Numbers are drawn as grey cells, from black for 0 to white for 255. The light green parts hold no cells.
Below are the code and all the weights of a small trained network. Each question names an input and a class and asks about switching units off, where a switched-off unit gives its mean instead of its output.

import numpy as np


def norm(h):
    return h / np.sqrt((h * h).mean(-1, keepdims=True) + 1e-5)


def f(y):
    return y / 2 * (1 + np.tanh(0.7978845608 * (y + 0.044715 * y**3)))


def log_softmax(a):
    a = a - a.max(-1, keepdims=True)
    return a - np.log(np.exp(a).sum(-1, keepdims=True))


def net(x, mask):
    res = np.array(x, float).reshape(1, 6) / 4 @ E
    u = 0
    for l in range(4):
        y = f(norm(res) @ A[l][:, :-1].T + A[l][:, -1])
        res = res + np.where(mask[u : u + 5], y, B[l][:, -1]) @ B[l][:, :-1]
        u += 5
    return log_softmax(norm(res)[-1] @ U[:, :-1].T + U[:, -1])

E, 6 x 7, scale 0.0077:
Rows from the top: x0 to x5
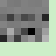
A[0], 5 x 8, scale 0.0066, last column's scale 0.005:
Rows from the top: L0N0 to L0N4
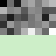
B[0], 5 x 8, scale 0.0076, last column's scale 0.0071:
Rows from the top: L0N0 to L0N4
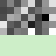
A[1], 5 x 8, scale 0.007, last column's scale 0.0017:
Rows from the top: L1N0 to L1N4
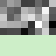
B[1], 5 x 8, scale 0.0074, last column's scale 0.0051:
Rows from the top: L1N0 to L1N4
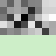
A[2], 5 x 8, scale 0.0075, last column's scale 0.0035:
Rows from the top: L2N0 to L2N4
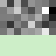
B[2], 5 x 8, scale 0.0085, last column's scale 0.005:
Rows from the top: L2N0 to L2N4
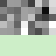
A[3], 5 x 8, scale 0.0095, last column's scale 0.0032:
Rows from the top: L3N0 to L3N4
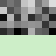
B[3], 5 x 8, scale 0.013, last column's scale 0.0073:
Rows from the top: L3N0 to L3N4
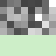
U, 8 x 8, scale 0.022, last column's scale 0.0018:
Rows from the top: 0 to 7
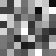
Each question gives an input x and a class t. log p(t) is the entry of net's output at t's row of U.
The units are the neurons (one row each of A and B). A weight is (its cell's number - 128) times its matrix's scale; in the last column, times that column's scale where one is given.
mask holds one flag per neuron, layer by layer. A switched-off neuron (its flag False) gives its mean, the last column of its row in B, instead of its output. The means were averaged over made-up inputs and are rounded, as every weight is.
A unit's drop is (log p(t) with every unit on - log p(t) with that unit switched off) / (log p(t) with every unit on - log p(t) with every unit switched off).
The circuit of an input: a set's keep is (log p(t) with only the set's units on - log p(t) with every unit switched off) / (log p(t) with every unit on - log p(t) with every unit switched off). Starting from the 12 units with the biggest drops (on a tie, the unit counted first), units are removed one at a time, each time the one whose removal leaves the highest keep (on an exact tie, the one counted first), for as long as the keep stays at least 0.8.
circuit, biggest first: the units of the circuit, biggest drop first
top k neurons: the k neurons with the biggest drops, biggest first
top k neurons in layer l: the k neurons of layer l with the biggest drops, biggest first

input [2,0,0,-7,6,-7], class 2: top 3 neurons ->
(L1N3; L0N2; L0N4)
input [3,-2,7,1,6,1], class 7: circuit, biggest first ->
(L3N4)
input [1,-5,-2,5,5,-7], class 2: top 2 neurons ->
(L1N3; L0N2)
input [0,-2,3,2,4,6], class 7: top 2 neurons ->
(L3N4; L3N2)
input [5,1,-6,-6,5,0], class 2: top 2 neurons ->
(L1N3; L0N0)
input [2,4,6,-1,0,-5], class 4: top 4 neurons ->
(L1N2; L2N3; L3N0; L1N1)
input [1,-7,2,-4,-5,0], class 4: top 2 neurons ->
(L2N3; L3N1)
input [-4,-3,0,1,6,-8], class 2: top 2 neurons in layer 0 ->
(L0N2; L0N4)
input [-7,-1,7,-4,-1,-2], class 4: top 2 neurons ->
(L2N3; L1N2)
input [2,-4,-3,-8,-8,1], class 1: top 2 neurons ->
(L3N0; L3N2)
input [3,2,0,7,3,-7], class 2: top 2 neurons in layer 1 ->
(L1N3; L1N2)
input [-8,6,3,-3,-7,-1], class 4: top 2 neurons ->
(L2N3; L3N1)
